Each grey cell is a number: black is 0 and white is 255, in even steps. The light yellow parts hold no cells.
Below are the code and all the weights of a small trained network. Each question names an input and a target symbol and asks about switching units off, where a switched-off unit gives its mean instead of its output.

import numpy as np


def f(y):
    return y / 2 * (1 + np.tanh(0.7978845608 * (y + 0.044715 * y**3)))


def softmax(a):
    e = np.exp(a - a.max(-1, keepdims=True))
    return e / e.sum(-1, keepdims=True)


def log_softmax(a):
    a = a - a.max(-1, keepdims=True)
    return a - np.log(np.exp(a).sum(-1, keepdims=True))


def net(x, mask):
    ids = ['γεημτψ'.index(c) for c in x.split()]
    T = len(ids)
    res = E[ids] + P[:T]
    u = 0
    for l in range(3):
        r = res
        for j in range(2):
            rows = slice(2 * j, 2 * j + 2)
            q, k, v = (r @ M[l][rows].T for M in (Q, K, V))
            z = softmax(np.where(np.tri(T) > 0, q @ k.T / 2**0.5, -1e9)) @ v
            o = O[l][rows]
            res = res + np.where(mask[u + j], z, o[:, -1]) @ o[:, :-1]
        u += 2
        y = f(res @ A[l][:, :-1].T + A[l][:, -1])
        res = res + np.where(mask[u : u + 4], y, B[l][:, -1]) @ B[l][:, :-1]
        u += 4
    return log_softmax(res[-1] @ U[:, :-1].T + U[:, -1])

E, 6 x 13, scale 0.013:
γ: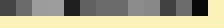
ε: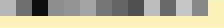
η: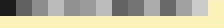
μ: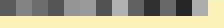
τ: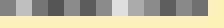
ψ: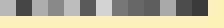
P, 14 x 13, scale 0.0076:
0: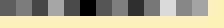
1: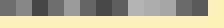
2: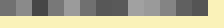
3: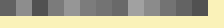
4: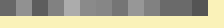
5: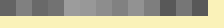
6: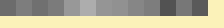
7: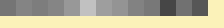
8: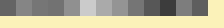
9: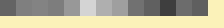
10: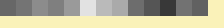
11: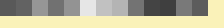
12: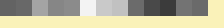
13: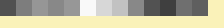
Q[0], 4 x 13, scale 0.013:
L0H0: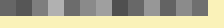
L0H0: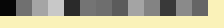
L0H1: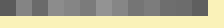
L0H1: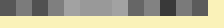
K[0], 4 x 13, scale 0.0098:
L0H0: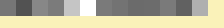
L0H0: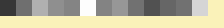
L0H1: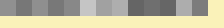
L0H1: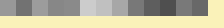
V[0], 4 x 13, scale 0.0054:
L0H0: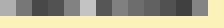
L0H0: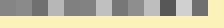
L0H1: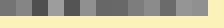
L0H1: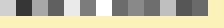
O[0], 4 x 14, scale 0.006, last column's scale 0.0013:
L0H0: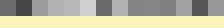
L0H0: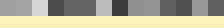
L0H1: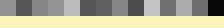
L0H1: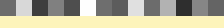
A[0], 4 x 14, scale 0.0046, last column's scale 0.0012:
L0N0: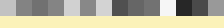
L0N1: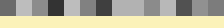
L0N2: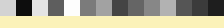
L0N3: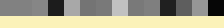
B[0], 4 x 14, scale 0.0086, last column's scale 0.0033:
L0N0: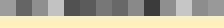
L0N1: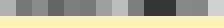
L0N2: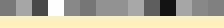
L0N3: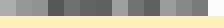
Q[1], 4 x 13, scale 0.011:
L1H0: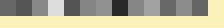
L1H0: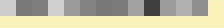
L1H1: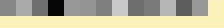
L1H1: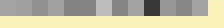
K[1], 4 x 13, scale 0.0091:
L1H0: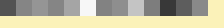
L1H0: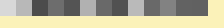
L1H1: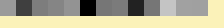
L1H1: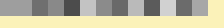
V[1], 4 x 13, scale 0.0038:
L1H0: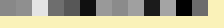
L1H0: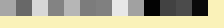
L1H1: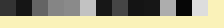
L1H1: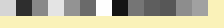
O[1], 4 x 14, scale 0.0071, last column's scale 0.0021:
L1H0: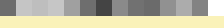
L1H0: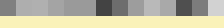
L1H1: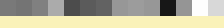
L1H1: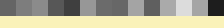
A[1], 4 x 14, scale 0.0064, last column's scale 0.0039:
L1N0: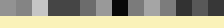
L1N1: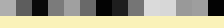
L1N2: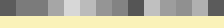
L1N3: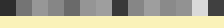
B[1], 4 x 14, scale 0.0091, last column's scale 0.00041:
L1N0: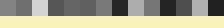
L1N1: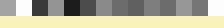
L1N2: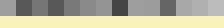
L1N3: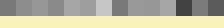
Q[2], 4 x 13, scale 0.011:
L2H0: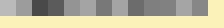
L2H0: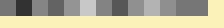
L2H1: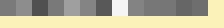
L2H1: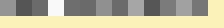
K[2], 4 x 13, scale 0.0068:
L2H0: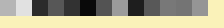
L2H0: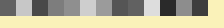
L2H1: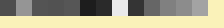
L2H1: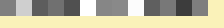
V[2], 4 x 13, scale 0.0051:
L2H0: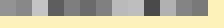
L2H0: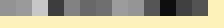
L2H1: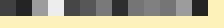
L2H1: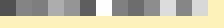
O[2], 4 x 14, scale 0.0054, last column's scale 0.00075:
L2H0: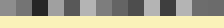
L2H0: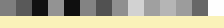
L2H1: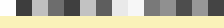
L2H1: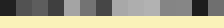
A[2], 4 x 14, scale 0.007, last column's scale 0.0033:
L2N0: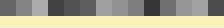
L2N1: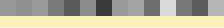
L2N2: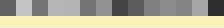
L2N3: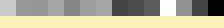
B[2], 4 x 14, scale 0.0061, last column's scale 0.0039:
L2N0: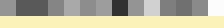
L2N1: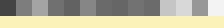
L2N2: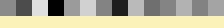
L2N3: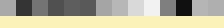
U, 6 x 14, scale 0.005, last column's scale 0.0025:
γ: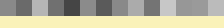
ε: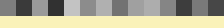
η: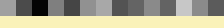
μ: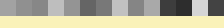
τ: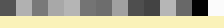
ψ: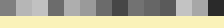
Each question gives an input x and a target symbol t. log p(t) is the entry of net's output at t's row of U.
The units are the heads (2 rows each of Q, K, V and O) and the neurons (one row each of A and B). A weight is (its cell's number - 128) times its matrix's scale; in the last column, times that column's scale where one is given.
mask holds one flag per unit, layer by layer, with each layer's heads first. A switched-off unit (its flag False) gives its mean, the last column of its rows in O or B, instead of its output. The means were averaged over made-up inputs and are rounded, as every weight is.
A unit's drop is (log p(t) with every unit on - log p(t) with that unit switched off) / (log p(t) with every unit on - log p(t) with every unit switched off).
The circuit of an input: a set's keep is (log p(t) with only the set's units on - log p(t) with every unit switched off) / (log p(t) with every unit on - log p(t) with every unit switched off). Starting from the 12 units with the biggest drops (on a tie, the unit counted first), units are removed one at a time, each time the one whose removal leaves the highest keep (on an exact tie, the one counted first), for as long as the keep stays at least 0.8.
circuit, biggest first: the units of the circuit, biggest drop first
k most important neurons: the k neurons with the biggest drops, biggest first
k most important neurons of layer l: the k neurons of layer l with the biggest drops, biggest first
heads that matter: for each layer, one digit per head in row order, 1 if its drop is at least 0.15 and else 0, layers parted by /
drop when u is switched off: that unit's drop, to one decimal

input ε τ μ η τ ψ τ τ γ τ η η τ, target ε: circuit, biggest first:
[L1N1; L1H0; L2H0; L2N0]
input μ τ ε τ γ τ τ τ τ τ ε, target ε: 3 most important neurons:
[L1N1; L2N3; L2N2]
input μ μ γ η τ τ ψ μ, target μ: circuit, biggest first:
[L1H1; L0H0]
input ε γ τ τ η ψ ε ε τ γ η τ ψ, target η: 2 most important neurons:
[L0N2; L0N0]
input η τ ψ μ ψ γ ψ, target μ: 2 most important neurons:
[L0N0; L0N2]
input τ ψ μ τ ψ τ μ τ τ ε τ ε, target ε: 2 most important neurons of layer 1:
[L1N1; L1N2]
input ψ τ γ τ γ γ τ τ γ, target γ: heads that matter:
00 / 00 / 11
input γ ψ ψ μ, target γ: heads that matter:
00 / 00 / 01
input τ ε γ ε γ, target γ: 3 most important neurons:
[L1N0; L2N1; L1N1]
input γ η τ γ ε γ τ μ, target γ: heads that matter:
01 / 00 / 01
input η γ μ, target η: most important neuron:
[L1N3]
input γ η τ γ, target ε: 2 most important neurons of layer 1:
[L1N0; L1N3]
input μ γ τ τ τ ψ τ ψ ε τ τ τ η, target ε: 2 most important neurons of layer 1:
[L1N3; L1N2]
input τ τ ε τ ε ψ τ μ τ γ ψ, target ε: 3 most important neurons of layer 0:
[L0N2; L0N0; L0N1]
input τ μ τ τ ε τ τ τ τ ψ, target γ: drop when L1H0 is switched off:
0.1
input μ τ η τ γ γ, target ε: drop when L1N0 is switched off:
0.4
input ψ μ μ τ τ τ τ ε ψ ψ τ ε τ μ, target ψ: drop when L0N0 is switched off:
0.6
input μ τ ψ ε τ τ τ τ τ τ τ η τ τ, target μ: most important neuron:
[L0N2]
